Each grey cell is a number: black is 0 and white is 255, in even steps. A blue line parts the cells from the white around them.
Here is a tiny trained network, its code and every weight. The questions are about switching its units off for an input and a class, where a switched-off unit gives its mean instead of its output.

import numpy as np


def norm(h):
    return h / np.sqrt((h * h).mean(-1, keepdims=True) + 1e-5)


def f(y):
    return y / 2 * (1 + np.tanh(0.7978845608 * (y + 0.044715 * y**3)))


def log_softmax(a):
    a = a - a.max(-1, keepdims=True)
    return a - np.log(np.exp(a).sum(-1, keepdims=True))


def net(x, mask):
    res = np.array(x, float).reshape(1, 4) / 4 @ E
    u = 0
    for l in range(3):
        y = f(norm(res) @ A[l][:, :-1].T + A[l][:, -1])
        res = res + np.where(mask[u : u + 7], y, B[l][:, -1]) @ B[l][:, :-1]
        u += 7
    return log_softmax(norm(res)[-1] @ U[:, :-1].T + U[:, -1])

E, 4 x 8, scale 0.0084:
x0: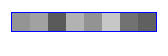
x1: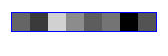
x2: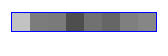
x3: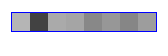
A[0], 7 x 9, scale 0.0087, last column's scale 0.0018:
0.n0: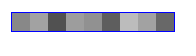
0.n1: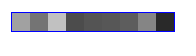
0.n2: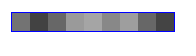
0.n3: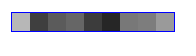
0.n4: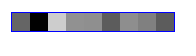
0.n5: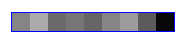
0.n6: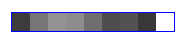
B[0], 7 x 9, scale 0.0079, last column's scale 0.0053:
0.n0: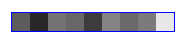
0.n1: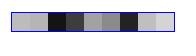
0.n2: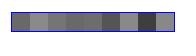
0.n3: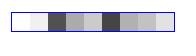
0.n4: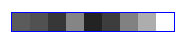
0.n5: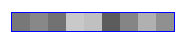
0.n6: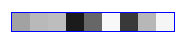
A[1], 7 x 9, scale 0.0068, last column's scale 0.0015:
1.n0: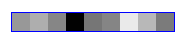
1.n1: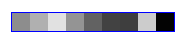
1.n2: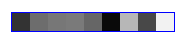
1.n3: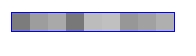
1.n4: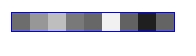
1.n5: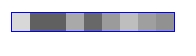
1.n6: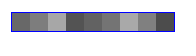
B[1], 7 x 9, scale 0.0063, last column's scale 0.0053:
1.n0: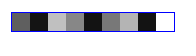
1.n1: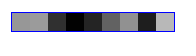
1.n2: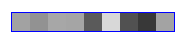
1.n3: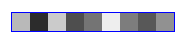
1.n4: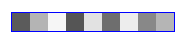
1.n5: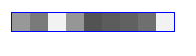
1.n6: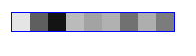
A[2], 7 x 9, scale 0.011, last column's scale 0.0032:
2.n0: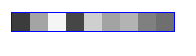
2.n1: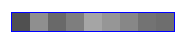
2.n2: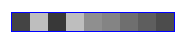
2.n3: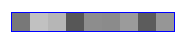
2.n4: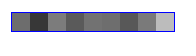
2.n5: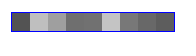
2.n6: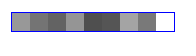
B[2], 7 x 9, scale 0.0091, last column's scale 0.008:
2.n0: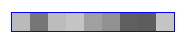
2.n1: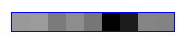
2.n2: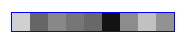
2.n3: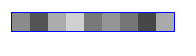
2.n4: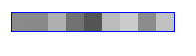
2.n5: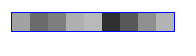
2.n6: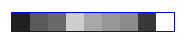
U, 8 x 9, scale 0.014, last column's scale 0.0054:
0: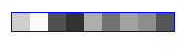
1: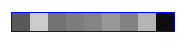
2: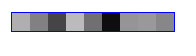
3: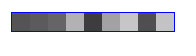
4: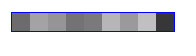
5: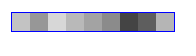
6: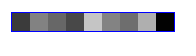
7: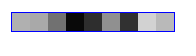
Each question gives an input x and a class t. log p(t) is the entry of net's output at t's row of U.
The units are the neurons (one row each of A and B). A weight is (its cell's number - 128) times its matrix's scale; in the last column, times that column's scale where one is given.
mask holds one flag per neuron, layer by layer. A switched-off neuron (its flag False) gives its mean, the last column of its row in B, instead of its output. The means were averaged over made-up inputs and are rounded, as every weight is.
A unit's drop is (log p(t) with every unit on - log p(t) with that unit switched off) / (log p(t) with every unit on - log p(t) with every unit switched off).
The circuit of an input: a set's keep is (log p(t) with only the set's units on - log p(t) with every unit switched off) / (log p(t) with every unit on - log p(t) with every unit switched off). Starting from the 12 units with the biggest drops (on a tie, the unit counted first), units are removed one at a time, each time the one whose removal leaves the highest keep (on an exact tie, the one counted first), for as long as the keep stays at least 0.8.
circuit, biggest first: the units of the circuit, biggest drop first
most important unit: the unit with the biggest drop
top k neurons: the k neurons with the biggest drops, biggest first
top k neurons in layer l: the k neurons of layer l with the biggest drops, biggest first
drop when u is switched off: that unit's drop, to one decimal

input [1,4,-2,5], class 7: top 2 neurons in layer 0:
[0.n4 0.n6]
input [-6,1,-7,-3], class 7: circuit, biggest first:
[0.n6]
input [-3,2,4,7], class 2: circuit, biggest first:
[0.n3 0.n4]
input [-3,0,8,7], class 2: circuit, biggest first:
[0.n6 0.n3]
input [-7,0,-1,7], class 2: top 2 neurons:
[0.n3 0.n1]
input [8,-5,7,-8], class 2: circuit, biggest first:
[2.n2 0.n6]
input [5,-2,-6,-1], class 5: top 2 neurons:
[0.n4 0.n3]
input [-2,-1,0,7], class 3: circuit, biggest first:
[2.n6 0.n4]
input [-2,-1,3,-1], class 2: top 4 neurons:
[0.n3 0.n6 1.n0 2.n6]
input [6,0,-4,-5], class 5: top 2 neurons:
[0.n4 1.n4]
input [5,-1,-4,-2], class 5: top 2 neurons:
[0.n4 0.n3]
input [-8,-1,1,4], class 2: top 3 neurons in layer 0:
[0.n3 0.n1 0.n6]
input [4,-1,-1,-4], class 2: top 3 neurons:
[0.n6 0.n5 2.n2]
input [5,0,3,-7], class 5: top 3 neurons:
[0.n4 0.n3 0.n1]
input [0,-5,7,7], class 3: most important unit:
1.n0
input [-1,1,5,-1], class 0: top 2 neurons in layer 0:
[0.n3 0.n1]
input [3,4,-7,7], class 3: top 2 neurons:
[0.n4 0.n1]
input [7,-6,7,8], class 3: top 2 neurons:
[0.n6 2.n0]
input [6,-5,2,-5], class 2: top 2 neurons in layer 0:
[0.n6 0.n5]
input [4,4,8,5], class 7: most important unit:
0.n1
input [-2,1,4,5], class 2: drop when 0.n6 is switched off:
0.2
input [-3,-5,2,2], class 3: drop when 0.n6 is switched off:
0.0
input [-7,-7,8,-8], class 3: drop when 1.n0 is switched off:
0.1
